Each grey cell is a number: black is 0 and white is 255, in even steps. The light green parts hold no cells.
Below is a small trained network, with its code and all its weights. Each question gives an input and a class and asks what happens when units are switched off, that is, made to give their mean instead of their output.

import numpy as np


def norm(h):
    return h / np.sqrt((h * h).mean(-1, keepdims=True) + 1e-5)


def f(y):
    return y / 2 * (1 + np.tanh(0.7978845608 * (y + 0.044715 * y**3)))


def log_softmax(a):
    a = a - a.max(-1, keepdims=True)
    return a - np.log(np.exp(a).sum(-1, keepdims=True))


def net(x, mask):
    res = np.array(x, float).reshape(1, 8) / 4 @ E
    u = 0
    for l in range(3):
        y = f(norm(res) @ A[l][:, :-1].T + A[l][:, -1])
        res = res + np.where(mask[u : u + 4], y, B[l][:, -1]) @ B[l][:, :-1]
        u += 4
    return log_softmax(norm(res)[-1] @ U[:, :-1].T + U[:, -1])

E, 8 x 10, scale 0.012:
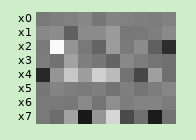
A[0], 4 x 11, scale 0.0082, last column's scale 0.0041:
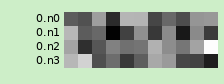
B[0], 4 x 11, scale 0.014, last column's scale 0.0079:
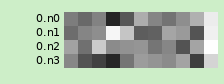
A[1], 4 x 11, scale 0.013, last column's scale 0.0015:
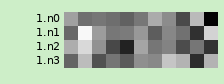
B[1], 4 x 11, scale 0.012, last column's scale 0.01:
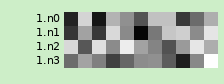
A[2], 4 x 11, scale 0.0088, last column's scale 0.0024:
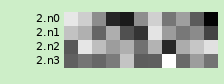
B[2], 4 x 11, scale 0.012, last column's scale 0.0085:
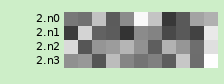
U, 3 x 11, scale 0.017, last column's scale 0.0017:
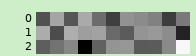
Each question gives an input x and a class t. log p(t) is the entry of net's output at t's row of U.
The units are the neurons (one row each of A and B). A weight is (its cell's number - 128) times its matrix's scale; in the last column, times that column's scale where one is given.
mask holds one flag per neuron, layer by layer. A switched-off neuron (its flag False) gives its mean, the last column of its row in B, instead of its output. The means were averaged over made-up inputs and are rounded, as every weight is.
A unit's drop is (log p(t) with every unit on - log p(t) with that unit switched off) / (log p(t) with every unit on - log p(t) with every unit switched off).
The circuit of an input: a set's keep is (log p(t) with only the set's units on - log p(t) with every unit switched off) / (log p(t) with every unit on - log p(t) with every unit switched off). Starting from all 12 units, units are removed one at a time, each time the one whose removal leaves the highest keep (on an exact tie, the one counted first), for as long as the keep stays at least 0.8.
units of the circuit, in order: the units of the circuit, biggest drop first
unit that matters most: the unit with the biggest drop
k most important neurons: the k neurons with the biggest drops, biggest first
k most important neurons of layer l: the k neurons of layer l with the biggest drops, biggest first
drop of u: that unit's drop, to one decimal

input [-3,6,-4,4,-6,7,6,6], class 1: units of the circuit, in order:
0.n1
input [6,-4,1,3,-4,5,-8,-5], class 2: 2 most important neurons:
0.n3, 1.n1
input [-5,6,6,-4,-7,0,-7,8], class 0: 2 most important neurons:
0.n1, 1.n1
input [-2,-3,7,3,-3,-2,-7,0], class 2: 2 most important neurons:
0.n3, 1.n3
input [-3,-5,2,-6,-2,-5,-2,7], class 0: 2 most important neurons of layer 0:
0.n1, 0.n2
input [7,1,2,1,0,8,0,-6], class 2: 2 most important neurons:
0.n1, 1.n1
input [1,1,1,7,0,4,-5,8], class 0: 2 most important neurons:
0.n1, 0.n2
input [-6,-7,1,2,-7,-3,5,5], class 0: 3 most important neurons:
0.n1, 1.n2, 2.n2
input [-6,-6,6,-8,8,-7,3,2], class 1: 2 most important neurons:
0.n1, 1.n2
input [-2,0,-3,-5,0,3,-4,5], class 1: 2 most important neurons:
0.n1, 1.n3
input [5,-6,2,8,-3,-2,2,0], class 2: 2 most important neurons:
0.n3, 1.n3
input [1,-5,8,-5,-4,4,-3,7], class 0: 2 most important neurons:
0.n1, 1.n1
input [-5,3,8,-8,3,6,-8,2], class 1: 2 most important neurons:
1.n2, 0.n1
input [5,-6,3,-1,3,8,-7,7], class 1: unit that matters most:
0.n0
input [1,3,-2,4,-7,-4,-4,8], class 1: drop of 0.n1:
0.3
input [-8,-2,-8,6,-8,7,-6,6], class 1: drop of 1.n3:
0.0
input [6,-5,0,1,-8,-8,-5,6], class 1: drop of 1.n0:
0.1
